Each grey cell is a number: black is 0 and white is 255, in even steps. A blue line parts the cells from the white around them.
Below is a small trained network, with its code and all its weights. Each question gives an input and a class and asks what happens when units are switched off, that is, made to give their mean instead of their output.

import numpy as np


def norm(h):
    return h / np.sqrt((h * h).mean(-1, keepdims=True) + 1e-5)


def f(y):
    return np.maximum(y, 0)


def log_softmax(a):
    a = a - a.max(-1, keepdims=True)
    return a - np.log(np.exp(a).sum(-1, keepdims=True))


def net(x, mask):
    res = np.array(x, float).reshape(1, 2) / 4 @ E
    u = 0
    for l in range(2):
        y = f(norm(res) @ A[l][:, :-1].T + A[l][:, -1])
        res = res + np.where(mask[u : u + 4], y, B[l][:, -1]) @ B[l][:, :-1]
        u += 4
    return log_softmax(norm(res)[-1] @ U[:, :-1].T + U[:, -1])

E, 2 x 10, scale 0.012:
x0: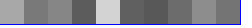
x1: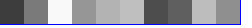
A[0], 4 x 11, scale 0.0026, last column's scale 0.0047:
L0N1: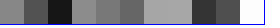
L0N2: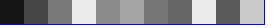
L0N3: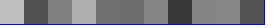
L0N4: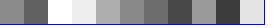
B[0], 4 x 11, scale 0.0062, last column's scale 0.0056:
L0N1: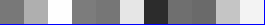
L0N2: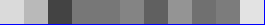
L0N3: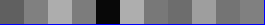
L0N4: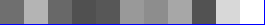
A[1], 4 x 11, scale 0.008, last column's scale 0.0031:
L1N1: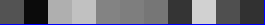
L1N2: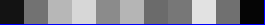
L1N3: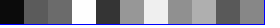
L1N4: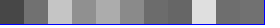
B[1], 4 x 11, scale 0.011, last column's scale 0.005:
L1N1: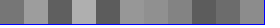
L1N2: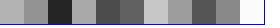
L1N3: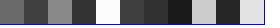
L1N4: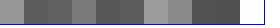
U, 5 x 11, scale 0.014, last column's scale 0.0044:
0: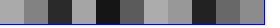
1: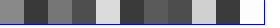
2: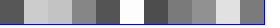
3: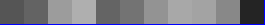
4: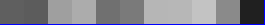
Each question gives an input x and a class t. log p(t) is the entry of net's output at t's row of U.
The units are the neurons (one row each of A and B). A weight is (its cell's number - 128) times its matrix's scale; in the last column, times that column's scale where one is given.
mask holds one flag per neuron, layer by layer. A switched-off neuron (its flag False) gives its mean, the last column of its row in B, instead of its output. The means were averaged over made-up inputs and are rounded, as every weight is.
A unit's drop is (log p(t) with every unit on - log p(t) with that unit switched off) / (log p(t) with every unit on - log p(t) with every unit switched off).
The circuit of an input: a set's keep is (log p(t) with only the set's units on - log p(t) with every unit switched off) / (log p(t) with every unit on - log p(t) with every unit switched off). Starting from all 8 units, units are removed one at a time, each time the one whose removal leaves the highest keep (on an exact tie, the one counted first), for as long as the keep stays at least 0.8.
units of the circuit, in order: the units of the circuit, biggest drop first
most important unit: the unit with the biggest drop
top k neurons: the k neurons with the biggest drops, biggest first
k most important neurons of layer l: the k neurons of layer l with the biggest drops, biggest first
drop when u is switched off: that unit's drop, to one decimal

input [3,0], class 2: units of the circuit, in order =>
[L1N3; L1N2]
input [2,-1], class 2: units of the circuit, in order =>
[L1N3; L1N2; L1N4]
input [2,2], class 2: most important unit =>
L0N4
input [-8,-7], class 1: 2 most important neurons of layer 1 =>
[L1N3; L1N2]
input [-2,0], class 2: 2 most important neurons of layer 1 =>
[L1N2; L1N4]
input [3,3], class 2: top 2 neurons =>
[L0N4; L1N3]
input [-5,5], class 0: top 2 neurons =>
[L1N2; L0N2]
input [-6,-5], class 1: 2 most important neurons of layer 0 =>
[L0N2; L0N4]
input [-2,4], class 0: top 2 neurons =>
[L1N2; L0N1]
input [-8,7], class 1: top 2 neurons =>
[L1N3; L0N1]
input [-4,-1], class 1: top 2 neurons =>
[L1N3; L0N4]
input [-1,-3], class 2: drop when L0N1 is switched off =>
0.7
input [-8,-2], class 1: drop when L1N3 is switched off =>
0.9
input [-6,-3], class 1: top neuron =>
[L1N3]
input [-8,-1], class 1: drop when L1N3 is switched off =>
0.9
